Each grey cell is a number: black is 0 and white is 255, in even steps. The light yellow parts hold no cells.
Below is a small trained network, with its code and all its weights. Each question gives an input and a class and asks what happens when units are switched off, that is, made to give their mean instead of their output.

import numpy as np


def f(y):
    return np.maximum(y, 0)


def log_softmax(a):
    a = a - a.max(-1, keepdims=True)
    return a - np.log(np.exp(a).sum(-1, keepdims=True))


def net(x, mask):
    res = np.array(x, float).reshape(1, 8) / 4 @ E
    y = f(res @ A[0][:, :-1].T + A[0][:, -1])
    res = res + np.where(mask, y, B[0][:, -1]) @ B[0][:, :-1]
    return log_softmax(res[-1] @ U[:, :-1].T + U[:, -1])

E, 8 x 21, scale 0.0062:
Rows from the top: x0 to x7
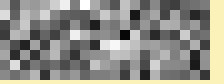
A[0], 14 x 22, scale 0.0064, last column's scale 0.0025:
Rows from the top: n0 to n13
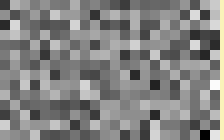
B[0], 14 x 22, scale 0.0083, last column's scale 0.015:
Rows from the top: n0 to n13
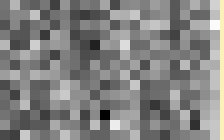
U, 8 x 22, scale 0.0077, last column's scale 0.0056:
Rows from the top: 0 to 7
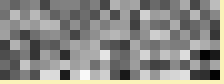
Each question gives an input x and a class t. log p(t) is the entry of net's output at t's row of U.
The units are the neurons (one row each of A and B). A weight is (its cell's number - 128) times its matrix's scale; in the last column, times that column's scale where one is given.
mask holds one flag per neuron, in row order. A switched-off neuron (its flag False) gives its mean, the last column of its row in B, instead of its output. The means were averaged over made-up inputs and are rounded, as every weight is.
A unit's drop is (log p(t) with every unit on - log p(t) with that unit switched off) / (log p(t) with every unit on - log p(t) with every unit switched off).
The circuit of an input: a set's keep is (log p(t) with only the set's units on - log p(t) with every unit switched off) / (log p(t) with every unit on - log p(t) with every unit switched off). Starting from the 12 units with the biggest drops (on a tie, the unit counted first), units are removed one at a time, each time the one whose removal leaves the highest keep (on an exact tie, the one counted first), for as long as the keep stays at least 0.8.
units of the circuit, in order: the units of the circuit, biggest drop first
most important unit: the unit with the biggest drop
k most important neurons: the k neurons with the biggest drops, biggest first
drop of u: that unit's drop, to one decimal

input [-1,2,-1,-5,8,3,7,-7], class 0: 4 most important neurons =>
[n10 n2 n0 n7]
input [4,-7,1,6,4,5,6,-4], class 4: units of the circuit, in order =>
[n2 n12]
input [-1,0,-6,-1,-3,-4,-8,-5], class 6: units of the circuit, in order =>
[n2 n11 n12]
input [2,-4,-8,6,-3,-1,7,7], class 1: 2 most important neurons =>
[n5 n2]
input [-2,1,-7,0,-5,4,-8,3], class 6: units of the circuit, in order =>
[n11 n1 n9]
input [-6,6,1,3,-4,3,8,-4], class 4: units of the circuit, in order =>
[n4 n12]
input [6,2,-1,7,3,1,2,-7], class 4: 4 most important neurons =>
[n4 n1 n12 n8]
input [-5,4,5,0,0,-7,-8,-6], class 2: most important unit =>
n7
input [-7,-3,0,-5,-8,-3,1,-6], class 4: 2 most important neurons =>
[n10 n4]
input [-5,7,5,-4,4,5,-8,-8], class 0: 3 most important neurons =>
[n11 n2 n1]
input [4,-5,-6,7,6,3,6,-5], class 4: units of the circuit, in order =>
[n12 n1]
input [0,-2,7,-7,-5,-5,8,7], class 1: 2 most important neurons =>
[n11 n8]
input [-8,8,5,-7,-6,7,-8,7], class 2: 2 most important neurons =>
[n7 n8]
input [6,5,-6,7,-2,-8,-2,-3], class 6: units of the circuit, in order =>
[n11]
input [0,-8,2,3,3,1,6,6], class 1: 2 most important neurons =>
[n2 n12]
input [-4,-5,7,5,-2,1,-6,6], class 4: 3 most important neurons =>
[n2 n12 n0]
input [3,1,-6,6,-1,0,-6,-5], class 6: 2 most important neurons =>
[n9 n2]
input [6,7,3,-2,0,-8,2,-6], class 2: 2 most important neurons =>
[n2 n0]
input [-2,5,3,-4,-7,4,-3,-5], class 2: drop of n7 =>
0.4
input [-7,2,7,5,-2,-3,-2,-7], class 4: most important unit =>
n2
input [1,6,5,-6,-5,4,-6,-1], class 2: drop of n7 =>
0.3
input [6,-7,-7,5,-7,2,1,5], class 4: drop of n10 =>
0.0
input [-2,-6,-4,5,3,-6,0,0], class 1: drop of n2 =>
0.2
